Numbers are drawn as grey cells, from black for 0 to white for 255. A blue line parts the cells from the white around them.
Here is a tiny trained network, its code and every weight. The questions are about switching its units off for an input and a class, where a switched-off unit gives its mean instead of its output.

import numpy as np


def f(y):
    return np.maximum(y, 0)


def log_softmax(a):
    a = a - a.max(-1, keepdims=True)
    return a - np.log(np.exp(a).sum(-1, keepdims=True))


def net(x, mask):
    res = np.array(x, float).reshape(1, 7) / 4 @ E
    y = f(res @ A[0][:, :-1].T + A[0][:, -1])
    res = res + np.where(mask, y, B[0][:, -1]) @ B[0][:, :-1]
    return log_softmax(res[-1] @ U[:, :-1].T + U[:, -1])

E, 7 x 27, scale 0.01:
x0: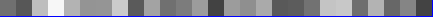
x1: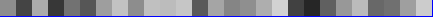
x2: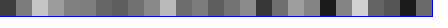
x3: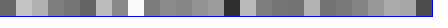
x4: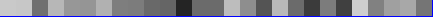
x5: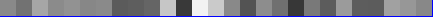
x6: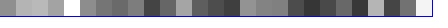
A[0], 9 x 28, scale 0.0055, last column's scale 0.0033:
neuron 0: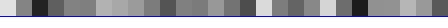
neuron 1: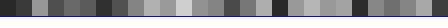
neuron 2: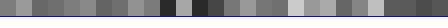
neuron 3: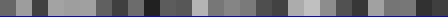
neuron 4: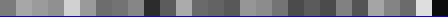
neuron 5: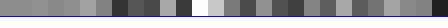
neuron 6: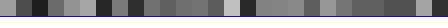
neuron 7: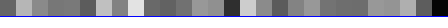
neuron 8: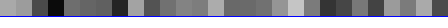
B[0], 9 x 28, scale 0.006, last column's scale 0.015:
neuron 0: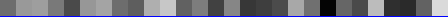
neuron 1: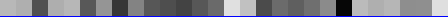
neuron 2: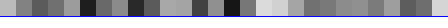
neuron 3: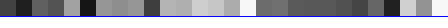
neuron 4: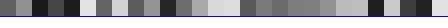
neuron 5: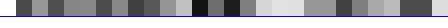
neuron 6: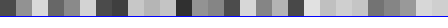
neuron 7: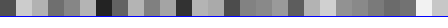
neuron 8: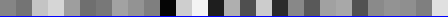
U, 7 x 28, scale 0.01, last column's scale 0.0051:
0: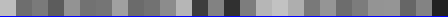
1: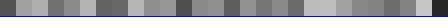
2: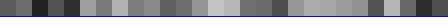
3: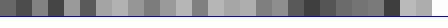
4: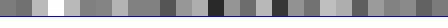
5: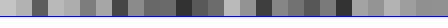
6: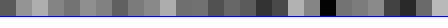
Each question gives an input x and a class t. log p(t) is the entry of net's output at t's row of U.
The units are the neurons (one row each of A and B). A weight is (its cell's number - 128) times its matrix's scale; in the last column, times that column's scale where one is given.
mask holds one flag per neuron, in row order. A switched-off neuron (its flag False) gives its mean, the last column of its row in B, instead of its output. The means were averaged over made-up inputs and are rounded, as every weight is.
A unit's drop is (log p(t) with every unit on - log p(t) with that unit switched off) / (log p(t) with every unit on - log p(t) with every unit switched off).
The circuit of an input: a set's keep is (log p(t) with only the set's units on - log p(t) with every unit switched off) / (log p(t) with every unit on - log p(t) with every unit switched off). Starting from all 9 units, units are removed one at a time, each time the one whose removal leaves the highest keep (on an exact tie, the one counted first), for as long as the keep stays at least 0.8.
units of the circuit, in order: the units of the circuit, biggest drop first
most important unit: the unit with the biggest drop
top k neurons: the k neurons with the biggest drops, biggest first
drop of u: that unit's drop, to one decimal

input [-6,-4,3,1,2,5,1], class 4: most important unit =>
neuron 8
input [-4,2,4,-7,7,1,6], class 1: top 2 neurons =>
[neuron 6; neuron 1]
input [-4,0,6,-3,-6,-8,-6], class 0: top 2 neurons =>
[neuron 2; neuron 4]
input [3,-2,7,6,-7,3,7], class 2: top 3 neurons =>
[neuron 4; neuron 0; neuron 6]
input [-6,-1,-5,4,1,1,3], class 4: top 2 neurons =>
[neuron 8; neuron 6]
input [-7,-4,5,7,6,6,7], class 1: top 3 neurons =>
[neuron 7; neuron 1; neuron 2]
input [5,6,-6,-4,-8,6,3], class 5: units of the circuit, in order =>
[neuron 1; neuron 3]
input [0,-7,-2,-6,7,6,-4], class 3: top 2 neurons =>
[neuron 3; neuron 1]
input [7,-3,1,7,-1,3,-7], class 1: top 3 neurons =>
[neuron 4; neuron 7; neuron 8]
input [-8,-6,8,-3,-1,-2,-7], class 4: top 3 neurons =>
[neuron 8; neuron 4; neuron 0]
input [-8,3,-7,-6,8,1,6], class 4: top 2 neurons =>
[neuron 8; neuron 1]
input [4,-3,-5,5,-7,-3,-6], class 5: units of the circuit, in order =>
[neuron 1; neuron 4]
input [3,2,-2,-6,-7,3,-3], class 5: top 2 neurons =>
[neuron 1; neuron 7]
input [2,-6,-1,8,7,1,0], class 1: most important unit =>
neuron 7
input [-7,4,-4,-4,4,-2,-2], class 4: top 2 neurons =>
[neuron 8; neuron 3]
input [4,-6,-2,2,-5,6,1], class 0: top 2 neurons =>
[neuron 5; neuron 8]
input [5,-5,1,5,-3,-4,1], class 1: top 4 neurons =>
[neuron 7; neuron 8; neuron 5; neuron 0]
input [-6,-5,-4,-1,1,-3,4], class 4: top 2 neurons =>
[neuron 8; neuron 5]
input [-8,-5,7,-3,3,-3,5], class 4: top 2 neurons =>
[neuron 8; neuron 0]
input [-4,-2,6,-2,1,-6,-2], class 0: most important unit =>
neuron 2
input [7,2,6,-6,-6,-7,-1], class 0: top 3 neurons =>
[neuron 8; neuron 2; neuron 0]
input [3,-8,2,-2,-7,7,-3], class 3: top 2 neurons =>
[neuron 3; neuron 2]
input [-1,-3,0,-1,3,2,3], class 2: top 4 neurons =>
[neuron 1; neuron 4; neuron 2; neuron 0]
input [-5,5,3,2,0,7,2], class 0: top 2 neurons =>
[neuron 5; neuron 3]
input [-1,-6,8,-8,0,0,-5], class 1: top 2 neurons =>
[neuron 6; neuron 0]
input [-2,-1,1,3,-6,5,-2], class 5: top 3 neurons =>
[neuron 1; neuron 2; neuron 4]
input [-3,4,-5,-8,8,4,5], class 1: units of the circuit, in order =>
[neuron 6]
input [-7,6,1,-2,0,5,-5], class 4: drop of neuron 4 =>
0.2
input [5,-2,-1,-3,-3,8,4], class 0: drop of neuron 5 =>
0.8
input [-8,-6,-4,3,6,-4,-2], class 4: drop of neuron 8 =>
0.8
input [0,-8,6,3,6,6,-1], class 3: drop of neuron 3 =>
0.9
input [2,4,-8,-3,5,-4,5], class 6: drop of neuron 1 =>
0.1
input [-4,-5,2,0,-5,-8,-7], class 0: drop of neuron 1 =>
0.0
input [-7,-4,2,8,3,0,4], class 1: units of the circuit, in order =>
[neuron 7]
